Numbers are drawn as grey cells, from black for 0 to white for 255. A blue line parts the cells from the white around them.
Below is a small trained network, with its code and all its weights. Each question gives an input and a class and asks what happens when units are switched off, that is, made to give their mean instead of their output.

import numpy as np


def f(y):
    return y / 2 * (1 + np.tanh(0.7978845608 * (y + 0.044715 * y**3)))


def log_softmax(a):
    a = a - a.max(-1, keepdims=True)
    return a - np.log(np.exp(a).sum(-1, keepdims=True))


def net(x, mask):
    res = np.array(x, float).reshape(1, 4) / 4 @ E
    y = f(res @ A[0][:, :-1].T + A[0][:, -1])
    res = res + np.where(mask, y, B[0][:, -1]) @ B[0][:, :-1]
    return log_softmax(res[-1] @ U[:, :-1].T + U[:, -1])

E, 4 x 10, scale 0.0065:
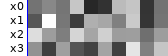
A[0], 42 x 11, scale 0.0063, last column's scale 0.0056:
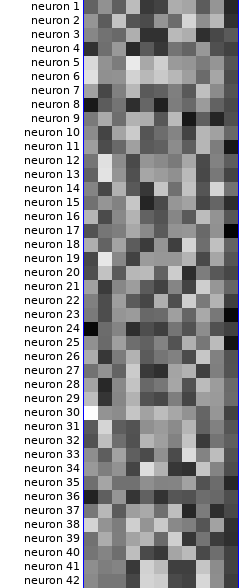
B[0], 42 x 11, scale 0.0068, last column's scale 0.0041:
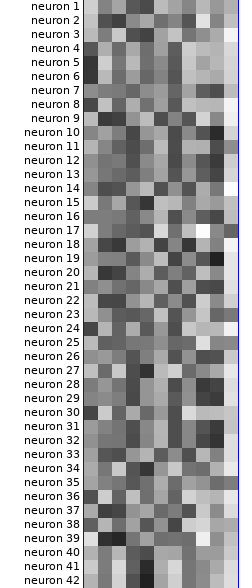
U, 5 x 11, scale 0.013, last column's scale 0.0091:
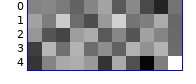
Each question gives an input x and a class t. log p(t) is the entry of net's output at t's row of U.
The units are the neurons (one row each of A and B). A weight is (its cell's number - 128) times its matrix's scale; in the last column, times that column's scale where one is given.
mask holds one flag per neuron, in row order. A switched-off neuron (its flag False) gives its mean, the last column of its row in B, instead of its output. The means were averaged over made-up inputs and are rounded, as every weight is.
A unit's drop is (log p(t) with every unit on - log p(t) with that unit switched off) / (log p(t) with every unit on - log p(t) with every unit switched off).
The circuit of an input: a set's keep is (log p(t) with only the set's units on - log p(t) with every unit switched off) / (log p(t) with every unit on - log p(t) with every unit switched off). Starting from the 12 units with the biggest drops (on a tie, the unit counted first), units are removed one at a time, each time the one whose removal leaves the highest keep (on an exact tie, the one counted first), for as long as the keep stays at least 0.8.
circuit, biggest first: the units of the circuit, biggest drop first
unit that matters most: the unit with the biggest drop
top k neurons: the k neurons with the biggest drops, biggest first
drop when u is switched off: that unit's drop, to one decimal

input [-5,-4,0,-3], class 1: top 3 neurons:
[neuron 42; neuron 34; neuron 41]
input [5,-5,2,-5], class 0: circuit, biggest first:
[neuron 28; neuron 29]
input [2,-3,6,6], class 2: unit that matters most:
neuron 18
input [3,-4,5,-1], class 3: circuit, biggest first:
[neuron 5; neuron 30]
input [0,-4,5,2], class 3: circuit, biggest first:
[neuron 5; neuron 30]
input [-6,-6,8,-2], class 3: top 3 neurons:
[neuron 5; neuron 30; neuron 6]
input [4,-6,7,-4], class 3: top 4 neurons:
[neuron 5; neuron 30; neuron 6; neuron 38]
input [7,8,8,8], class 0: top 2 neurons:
[neuron 19; neuron 32]
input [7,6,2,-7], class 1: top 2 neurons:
[neuron 27; neuron 3]
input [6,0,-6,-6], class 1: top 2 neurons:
[neuron 3; neuron 27]
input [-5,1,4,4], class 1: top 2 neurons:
[neuron 42; neuron 41]
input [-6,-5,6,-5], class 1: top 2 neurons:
[neuron 42; neuron 34]
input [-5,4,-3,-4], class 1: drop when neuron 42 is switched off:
0.2
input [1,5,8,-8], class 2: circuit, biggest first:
[neuron 9]
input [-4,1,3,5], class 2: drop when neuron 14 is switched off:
0.1
